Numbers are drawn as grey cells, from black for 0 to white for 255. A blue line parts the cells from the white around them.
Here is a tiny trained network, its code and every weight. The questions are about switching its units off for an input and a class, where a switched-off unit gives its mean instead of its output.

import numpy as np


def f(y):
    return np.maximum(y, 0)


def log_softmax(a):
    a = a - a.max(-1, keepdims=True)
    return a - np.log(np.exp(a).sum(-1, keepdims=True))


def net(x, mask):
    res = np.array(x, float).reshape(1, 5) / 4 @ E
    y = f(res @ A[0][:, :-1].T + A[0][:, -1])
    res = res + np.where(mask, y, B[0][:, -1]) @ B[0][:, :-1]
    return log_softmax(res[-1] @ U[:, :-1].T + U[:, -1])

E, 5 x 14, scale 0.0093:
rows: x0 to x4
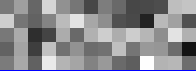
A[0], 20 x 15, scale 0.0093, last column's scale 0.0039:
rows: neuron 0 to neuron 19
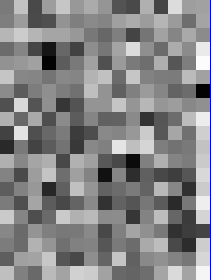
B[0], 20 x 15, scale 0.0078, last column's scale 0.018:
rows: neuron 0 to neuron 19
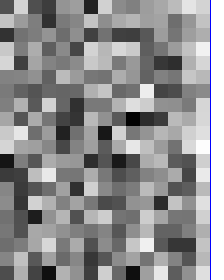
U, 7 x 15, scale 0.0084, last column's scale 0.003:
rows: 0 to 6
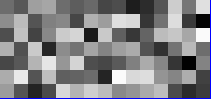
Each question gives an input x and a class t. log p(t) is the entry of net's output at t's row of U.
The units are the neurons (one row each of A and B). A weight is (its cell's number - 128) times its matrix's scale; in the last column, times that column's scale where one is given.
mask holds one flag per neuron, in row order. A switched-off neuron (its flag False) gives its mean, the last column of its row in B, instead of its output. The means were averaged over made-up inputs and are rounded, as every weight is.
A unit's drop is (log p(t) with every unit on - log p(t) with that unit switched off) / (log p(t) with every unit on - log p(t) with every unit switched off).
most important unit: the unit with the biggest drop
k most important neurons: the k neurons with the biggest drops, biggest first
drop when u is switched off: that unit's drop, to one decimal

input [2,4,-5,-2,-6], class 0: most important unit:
neuron 8
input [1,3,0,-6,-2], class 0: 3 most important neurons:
(neuron 10; neuron 3; neuron 8)
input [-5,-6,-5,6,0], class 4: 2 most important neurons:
(neuron 17; neuron 12)
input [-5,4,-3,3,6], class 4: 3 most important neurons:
(neuron 17; neuron 11; neuron 3)
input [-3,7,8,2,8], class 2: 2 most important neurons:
(neuron 0; neuron 19)
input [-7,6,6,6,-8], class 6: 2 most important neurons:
(neuron 15; neuron 13)
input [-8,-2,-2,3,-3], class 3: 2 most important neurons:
(neuron 4; neuron 11)
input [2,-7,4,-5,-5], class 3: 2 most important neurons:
(neuron 8; neuron 3)
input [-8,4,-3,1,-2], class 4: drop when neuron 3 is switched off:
0.1
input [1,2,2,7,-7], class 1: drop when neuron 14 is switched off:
0.2
